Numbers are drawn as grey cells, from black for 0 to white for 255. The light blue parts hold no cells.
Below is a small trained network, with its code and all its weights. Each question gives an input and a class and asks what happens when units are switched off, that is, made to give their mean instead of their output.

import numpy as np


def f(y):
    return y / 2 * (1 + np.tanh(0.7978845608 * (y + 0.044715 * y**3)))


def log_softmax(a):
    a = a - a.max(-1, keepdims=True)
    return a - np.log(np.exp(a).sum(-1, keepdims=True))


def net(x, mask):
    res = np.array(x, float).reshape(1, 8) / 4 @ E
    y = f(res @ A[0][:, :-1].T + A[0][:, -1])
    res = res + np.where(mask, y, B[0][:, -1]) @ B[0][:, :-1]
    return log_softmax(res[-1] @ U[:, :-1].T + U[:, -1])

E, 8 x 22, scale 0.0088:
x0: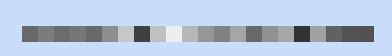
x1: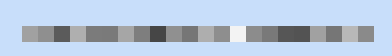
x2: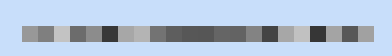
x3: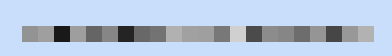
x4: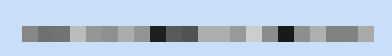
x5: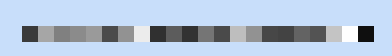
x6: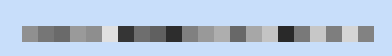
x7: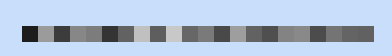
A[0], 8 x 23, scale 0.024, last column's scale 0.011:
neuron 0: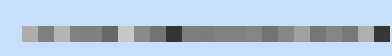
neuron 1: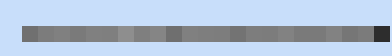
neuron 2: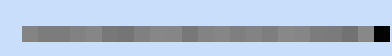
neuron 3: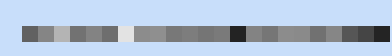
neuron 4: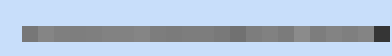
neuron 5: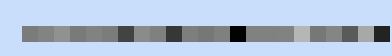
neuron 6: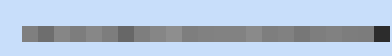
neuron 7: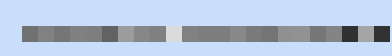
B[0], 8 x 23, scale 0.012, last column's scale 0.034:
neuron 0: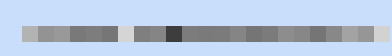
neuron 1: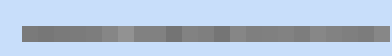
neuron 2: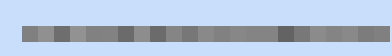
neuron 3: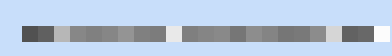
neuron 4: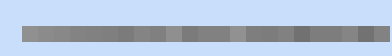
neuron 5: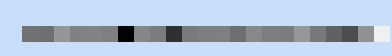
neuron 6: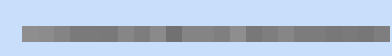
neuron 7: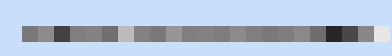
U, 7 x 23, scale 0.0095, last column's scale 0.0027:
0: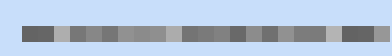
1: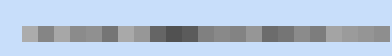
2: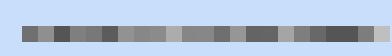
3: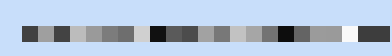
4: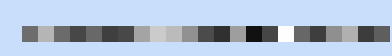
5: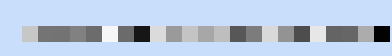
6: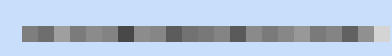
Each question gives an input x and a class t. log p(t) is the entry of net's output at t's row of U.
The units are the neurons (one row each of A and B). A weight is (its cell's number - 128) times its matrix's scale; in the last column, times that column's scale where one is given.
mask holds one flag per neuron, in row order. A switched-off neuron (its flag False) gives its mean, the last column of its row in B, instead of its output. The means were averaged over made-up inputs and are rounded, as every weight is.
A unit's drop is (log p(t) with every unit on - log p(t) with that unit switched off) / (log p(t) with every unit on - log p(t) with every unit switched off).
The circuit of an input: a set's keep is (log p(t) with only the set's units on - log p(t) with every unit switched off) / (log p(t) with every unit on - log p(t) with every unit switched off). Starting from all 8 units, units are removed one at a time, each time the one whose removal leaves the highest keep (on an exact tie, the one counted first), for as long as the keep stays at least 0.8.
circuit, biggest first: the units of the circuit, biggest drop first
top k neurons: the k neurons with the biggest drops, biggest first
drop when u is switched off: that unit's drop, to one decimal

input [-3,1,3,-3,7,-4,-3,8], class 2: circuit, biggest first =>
neuron 7
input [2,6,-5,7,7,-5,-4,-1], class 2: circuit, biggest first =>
neuron 7; neuron 5
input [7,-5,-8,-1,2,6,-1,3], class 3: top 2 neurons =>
neuron 3; neuron 7
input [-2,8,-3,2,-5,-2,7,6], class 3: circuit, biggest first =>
neuron 7; neuron 5
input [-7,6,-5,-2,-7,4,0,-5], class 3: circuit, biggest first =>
neuron 5; neuron 3; neuron 0
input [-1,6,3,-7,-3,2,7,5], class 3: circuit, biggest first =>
neuron 3; neuron 5
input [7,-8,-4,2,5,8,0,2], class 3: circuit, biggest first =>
neuron 3; neuron 7
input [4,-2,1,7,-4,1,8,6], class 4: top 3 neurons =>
neuron 7; neuron 5; neuron 3
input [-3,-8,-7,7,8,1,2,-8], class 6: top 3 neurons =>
neuron 5; neuron 7; neuron 3
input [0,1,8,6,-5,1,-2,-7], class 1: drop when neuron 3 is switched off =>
0.1
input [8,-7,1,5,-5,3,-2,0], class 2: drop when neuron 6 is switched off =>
0.0
